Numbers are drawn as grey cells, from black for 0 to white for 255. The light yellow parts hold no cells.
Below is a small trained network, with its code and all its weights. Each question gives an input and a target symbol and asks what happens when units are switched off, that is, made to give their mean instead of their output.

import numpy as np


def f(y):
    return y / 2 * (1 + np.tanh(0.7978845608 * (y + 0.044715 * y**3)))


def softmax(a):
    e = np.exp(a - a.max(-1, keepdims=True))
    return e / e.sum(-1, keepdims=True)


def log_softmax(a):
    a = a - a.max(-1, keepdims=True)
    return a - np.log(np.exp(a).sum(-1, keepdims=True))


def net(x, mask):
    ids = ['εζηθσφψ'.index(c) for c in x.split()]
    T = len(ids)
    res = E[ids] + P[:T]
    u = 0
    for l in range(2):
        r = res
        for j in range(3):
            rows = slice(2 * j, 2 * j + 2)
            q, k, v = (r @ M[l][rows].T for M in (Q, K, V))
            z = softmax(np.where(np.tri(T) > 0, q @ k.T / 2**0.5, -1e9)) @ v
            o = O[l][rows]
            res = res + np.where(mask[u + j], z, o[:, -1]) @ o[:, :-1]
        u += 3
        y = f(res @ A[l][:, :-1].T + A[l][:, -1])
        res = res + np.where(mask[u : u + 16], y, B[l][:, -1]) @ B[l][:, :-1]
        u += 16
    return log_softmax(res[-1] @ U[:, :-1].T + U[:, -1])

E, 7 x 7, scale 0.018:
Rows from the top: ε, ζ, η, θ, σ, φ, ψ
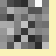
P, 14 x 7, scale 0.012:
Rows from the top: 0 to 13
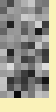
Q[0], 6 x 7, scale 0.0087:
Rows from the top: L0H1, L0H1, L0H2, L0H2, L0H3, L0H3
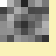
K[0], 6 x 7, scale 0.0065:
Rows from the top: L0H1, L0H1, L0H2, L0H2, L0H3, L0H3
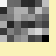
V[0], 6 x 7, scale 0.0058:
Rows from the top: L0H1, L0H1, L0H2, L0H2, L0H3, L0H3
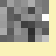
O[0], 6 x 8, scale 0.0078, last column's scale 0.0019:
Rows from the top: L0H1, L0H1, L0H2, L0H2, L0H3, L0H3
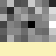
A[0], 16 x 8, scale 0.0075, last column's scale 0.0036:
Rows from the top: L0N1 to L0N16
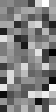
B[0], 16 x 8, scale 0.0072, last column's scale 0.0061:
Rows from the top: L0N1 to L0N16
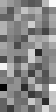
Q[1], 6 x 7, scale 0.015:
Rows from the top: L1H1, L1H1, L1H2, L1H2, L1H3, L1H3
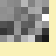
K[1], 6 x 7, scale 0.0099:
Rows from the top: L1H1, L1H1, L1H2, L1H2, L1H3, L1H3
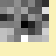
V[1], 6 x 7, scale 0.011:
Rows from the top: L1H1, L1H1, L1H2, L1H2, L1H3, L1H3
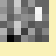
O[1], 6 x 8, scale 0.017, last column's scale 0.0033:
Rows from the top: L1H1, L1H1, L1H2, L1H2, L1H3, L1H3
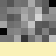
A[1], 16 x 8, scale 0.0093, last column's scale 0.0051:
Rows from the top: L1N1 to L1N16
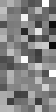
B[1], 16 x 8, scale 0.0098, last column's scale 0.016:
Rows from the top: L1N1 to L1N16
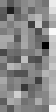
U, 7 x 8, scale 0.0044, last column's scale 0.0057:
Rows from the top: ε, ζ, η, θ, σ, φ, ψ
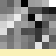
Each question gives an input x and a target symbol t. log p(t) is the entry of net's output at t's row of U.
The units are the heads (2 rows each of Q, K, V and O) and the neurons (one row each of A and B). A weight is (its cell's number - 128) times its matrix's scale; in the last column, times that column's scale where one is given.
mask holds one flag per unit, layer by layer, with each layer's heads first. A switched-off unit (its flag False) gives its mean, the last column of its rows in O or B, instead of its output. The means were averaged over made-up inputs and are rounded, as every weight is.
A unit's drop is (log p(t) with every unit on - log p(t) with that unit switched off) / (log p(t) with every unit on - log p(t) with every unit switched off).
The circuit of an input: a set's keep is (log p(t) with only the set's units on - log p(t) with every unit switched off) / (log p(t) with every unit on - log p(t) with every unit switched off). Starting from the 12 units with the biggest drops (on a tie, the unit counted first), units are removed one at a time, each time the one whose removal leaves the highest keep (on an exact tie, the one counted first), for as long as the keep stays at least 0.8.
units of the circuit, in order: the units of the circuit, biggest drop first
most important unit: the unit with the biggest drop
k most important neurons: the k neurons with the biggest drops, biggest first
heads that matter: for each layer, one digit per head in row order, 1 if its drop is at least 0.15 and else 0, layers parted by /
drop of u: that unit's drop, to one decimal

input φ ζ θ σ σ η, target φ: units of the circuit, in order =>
L1H3
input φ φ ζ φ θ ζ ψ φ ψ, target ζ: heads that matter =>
000 / 011
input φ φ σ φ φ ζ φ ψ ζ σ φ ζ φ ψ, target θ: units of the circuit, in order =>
L1H2, L1N2
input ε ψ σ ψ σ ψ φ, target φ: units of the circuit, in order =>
L1H3, L1N7
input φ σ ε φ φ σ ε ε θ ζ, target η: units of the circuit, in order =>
L1H2, L1N10
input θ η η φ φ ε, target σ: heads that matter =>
000 / 001
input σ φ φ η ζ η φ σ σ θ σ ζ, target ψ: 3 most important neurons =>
L1N3, L0N11, L1N5
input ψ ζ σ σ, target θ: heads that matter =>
100 / 000
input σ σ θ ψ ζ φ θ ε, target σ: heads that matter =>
000 / 101
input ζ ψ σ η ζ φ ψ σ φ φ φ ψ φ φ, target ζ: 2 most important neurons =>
L1N4, L0N13
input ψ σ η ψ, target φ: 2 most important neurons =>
L1N9, L1N7
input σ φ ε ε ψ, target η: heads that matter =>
000 / 010
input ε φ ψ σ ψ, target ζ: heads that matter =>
000 / 001
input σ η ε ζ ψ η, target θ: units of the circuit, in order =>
L1H2
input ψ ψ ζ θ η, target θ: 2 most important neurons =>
L1N6, L1N2
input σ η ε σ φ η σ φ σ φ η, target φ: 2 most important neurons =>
L0N13, L1N9
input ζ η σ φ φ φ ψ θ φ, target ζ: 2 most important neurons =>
L0N1, L1N4
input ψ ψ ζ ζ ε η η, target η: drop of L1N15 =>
-0.1
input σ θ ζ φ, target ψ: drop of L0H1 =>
-0.1
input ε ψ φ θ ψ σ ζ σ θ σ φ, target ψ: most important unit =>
L0N13
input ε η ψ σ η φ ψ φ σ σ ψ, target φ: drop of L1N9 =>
0.5
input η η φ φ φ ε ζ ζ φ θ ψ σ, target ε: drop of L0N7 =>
0.0
